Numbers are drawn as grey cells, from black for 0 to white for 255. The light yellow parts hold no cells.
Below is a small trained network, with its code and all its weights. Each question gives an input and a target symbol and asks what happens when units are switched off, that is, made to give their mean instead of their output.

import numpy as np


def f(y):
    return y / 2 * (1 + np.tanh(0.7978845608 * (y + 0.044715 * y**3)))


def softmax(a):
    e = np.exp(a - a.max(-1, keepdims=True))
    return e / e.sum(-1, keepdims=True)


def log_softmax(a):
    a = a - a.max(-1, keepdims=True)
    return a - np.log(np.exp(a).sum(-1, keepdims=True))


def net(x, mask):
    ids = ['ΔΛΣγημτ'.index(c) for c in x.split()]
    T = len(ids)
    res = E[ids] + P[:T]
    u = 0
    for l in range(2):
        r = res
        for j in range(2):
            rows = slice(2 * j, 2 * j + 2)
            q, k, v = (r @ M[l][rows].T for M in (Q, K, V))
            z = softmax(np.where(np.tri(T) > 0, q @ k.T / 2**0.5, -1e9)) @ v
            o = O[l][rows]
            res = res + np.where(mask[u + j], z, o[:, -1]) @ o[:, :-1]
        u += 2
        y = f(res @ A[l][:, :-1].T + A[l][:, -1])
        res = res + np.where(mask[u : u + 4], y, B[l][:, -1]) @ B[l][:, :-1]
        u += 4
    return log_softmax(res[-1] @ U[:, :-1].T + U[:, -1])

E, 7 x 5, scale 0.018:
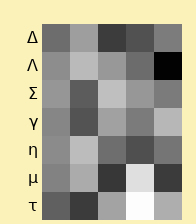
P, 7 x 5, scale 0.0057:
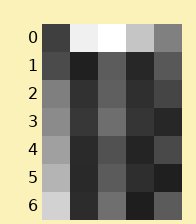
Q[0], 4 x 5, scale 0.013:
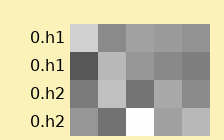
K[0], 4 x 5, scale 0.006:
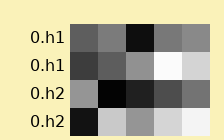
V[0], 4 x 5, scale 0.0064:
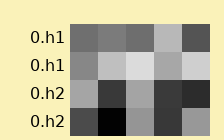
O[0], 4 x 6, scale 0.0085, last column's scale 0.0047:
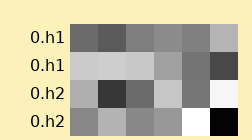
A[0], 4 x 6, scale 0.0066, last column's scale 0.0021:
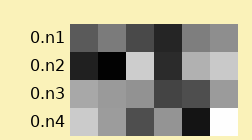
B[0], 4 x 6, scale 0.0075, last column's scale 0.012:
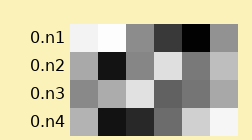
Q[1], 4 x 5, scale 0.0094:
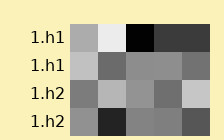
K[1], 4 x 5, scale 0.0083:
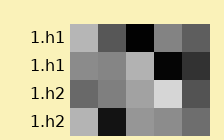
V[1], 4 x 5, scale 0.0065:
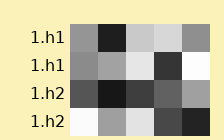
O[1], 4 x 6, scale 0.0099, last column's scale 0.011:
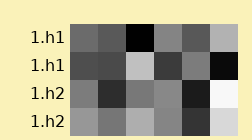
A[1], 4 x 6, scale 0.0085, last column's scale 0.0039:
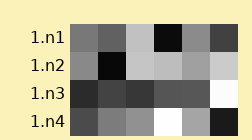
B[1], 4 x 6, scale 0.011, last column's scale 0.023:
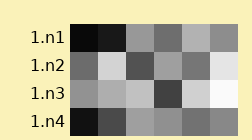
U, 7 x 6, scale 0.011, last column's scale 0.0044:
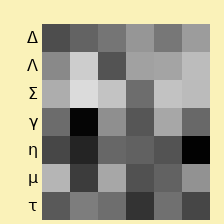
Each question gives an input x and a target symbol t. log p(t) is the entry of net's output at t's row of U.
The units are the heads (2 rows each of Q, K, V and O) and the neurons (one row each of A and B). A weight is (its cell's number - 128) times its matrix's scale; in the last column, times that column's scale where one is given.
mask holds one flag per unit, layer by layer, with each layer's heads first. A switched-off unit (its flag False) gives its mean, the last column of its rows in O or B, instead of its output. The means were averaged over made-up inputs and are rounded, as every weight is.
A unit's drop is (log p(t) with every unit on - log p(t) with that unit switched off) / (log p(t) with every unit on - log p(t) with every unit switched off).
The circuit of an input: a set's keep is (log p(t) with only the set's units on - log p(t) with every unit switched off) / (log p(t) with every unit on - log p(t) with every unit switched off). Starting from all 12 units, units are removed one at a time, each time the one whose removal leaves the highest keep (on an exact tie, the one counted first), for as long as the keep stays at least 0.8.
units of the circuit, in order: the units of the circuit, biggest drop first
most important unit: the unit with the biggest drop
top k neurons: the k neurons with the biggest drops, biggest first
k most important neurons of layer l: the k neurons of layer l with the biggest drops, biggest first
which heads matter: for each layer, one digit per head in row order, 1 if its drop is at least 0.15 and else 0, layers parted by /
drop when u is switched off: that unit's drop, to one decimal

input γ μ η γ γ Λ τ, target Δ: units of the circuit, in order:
(0.n4; 1.n4)
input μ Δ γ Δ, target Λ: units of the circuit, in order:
(0.n4; 0.h2; 1.h1)
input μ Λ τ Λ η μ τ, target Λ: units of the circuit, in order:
(1.n2)
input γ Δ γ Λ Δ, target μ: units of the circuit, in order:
(1.n2; 0.n1)
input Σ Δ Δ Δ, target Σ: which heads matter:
01 / 11
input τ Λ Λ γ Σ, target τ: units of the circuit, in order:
(1.h1; 0.h2; 0.n4)
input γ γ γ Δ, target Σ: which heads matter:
11 / 11
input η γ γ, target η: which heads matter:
11 / 10
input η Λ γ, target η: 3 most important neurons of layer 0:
(0.n2; 0.n4; 0.n1)
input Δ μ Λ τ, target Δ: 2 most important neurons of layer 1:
(1.n4; 1.n2)
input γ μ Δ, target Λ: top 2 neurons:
(1.n3; 0.n4)
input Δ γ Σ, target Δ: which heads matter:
01 / 10
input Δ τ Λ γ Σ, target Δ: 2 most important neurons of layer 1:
(1.n3; 1.n2)
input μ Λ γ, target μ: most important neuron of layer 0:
(0.n1)
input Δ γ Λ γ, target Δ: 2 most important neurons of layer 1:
(1.n3; 1.n2)
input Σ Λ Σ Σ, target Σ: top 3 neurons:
(1.n3; 1.n2; 0.n1)
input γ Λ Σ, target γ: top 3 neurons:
(1.n1; 1.n3; 0.n1)
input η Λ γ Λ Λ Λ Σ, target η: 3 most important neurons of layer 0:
(0.n2; 0.n4; 0.n3)
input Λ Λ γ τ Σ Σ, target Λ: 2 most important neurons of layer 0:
(0.n2; 0.n3)
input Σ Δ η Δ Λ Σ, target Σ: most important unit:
1.n3
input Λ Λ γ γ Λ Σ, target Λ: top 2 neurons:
(1.n2; 0.n2)
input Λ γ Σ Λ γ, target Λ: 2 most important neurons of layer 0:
(0.n2; 0.n3)
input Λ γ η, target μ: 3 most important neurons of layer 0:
(0.n4; 0.n1; 0.n3)
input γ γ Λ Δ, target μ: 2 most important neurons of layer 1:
(1.n2; 1.n3)
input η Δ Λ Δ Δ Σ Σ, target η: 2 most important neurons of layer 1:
(1.n1; 1.n2)
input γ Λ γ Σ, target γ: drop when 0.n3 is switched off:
-0.1
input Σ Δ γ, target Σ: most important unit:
1.n3
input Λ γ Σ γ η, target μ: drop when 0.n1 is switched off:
0.2
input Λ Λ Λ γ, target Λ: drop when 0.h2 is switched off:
0.0
